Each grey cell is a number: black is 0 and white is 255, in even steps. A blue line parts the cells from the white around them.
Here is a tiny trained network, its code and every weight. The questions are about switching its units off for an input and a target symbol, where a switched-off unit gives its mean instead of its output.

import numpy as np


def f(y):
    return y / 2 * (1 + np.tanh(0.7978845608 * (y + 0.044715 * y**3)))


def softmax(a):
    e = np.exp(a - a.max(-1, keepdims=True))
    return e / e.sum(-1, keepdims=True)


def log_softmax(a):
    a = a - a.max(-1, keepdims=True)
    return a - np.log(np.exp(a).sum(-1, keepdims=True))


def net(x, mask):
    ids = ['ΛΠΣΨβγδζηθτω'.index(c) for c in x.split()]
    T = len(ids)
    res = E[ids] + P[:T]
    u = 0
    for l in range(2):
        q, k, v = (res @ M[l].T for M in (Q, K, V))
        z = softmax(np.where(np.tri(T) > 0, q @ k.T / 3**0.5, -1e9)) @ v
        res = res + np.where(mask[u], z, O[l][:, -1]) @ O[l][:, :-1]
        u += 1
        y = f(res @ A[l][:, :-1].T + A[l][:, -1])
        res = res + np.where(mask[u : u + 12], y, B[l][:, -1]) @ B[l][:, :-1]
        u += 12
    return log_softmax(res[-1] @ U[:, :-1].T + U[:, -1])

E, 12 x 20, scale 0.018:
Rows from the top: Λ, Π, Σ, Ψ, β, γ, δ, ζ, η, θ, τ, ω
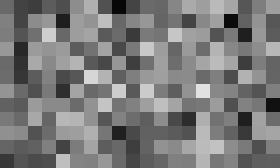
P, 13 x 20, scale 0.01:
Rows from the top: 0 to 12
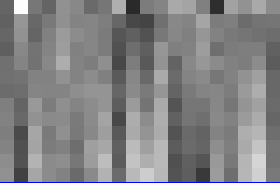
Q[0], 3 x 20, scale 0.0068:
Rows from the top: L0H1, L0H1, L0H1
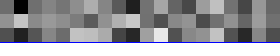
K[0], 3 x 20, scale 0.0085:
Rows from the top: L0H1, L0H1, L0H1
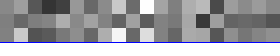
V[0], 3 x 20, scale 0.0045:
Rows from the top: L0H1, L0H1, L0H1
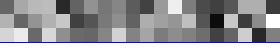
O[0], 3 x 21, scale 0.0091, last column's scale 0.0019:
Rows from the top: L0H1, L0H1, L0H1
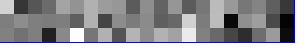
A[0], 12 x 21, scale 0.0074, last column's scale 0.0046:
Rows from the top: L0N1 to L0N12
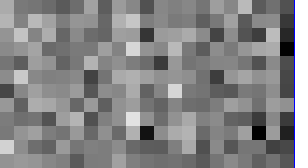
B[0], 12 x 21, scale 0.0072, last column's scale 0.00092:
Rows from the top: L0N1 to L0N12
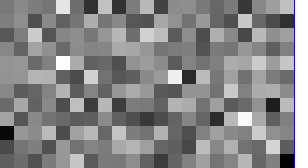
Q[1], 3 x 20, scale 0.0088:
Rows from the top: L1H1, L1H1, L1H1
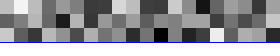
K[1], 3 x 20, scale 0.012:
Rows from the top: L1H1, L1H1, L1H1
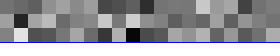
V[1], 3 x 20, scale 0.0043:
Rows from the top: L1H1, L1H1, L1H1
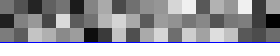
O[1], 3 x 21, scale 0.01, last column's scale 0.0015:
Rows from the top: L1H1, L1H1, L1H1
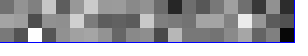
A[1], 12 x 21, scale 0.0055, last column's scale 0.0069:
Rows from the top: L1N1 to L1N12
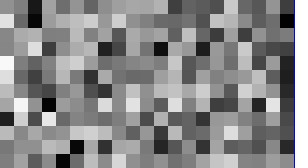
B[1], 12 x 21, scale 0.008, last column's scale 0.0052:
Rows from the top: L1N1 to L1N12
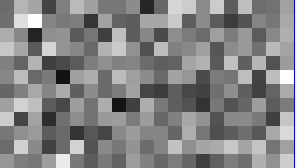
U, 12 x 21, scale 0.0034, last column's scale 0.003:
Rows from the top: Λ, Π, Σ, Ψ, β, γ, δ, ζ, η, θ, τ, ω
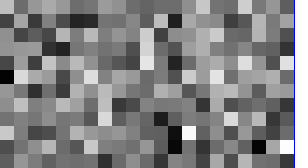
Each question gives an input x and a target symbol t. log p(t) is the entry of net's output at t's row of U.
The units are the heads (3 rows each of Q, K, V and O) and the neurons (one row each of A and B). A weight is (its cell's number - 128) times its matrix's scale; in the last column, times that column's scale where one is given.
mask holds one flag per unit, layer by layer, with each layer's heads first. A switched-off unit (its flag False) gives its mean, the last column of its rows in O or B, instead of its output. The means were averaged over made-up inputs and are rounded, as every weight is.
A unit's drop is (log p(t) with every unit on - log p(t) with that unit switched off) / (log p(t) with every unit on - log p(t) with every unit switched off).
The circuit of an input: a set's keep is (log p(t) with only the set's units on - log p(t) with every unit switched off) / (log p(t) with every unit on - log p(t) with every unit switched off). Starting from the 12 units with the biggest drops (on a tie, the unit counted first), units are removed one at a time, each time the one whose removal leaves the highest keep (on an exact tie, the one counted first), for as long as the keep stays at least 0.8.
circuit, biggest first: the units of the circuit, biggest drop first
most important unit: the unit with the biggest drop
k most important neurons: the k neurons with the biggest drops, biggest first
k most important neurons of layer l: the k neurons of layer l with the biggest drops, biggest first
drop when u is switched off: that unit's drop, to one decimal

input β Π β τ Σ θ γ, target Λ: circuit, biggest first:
L1H1, L1N4
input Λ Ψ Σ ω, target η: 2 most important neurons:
L1N11, L1N9
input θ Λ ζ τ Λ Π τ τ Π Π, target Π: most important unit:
L1H1
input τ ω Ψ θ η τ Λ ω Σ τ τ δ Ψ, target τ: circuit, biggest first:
L1H1, L0H1
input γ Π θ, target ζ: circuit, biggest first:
L1H1, L1N2, L0H1, L1N1
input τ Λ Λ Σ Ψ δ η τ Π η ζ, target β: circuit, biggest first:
L0H1, L1H1
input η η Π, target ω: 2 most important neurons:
L1N7, L1N6
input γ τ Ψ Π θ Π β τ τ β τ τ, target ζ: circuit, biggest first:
L1H1, L1N2, L0H1, L1N12
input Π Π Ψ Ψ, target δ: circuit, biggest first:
L0H1, L1H1, L1N6
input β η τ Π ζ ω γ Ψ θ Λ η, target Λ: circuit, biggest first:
L1H1, L0H1, L1N4
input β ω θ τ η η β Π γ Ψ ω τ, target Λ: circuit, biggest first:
L1H1, L0H1, L1N4
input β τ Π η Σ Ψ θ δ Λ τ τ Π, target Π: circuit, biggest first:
L0H1, L1H1
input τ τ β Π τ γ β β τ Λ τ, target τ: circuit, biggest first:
L0H1, L1H1, L1N10
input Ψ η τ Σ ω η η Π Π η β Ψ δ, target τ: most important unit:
L1H1
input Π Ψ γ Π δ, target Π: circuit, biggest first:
L1H1, L0H1
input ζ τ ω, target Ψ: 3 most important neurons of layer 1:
L1N2, L1N5, L1N10
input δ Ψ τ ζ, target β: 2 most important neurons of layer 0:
L0N9, L0N10
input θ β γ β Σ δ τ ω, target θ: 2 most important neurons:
L1N9, L1N1
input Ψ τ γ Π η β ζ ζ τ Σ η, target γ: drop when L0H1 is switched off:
1.1
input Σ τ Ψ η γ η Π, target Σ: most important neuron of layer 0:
L0N11
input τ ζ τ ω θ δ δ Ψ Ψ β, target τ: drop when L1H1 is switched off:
1.0
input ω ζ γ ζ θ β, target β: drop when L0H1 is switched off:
0.2
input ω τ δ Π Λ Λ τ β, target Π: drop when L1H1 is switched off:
0.6
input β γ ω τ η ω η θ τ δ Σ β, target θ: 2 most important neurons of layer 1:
L1N9, L1N1
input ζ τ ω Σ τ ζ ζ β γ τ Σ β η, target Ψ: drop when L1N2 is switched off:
0.2
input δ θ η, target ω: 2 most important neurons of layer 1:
L1N7, L1N6
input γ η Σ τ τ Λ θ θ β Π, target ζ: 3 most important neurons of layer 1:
L1N2, L1N12, L1N1
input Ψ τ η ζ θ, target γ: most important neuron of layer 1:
L1N11
